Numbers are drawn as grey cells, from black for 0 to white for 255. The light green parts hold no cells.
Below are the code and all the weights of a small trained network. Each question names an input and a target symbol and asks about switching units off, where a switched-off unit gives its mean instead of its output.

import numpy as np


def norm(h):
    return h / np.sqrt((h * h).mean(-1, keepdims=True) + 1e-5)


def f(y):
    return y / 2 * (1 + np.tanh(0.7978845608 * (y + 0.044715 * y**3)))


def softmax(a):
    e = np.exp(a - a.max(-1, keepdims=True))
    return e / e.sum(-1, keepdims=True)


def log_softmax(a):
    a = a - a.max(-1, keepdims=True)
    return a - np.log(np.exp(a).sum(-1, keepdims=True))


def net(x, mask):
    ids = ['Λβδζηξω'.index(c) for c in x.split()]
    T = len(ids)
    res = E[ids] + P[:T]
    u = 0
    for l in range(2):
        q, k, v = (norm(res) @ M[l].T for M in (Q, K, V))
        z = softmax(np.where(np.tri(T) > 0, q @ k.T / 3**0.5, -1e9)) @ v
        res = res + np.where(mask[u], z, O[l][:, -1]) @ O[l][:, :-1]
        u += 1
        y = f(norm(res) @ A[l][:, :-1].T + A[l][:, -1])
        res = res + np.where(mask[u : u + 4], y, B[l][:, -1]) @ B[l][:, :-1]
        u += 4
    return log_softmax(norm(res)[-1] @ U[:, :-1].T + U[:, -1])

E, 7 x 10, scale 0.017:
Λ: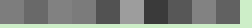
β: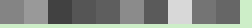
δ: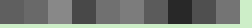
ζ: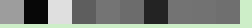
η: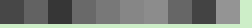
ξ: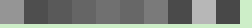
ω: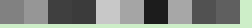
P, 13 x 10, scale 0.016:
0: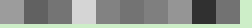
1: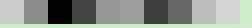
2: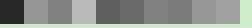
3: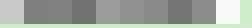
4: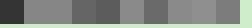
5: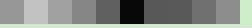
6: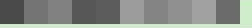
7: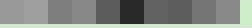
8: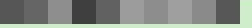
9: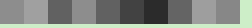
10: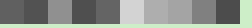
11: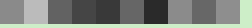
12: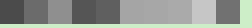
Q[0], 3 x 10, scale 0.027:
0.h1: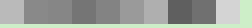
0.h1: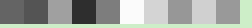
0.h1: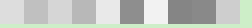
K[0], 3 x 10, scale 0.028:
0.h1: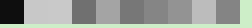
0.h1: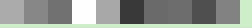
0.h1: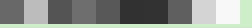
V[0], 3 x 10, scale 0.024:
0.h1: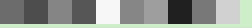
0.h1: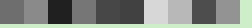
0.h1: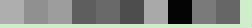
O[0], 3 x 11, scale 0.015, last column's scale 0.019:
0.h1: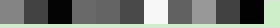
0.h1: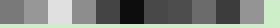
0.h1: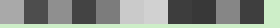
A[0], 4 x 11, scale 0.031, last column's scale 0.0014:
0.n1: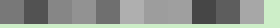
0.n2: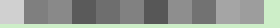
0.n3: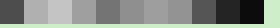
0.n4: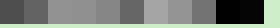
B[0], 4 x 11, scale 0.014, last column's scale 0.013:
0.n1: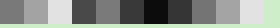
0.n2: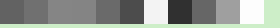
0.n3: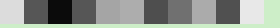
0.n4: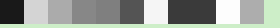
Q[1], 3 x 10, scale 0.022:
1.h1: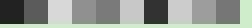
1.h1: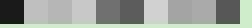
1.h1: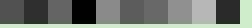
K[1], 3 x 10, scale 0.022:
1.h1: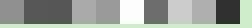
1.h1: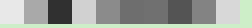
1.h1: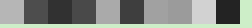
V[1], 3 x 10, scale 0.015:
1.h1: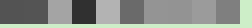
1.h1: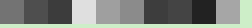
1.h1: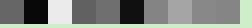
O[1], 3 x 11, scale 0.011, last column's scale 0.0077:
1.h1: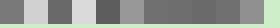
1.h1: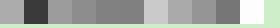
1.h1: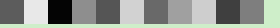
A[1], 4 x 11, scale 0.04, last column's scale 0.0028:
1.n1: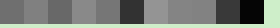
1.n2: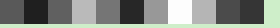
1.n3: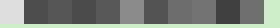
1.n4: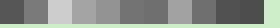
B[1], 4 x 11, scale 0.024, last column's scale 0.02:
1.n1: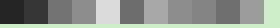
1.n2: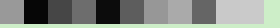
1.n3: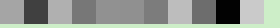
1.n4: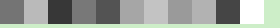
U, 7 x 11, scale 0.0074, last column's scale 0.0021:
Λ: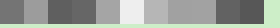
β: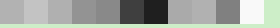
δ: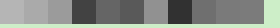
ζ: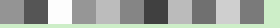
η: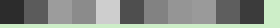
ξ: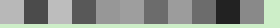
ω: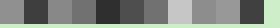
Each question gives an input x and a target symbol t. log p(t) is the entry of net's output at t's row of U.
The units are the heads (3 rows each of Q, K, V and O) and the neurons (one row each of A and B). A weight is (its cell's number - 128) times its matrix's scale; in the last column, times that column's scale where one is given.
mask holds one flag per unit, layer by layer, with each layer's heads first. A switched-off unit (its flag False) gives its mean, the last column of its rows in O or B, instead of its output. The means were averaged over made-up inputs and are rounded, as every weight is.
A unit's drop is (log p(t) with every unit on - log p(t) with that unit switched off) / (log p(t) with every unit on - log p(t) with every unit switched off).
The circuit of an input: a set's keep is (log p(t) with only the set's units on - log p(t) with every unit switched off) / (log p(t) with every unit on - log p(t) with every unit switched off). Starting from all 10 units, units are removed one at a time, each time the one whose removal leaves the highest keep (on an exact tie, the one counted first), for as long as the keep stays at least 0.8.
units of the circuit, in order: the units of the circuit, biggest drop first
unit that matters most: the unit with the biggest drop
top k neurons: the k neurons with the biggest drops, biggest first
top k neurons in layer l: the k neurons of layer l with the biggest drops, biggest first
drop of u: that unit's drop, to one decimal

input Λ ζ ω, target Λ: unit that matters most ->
1.n4
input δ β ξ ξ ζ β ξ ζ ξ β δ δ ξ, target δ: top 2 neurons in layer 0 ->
(0.n4; 0.n1)
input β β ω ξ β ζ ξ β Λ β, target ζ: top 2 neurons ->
(0.n3; 1.n4)
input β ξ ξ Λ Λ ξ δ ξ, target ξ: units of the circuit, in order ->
(0.h1; 1.n3)
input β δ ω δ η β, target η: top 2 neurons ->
(1.n1; 0.n4)
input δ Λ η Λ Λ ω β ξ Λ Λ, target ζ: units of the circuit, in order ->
(0.h1; 1.n4)
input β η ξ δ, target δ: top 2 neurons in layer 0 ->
(0.n3; 0.n2)
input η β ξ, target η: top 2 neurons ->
(1.n1; 0.n4)
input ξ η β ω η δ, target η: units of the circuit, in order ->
(0.h1; 1.n1)
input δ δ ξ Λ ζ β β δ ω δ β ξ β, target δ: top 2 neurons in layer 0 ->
(0.n4; 0.n1)
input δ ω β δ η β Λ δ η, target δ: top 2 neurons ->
(0.n4; 0.n1)
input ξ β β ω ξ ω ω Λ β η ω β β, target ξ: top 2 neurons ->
(1.n3; 0.n3)
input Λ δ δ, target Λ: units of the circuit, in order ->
(0.h1; 1.n4; 0.n3)
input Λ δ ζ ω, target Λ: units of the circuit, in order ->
(0.h1)
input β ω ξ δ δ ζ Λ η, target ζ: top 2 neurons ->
(0.n3; 1.n4)
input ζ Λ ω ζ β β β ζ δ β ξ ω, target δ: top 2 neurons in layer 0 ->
(0.n2; 0.n3)
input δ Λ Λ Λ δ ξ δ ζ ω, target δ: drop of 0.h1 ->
1.1
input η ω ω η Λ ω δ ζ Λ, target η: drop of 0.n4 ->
0.5
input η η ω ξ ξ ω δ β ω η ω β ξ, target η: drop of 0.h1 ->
1.2
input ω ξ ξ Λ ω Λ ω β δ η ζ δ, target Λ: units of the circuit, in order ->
(0.h1)
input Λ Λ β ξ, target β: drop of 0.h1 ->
0.6
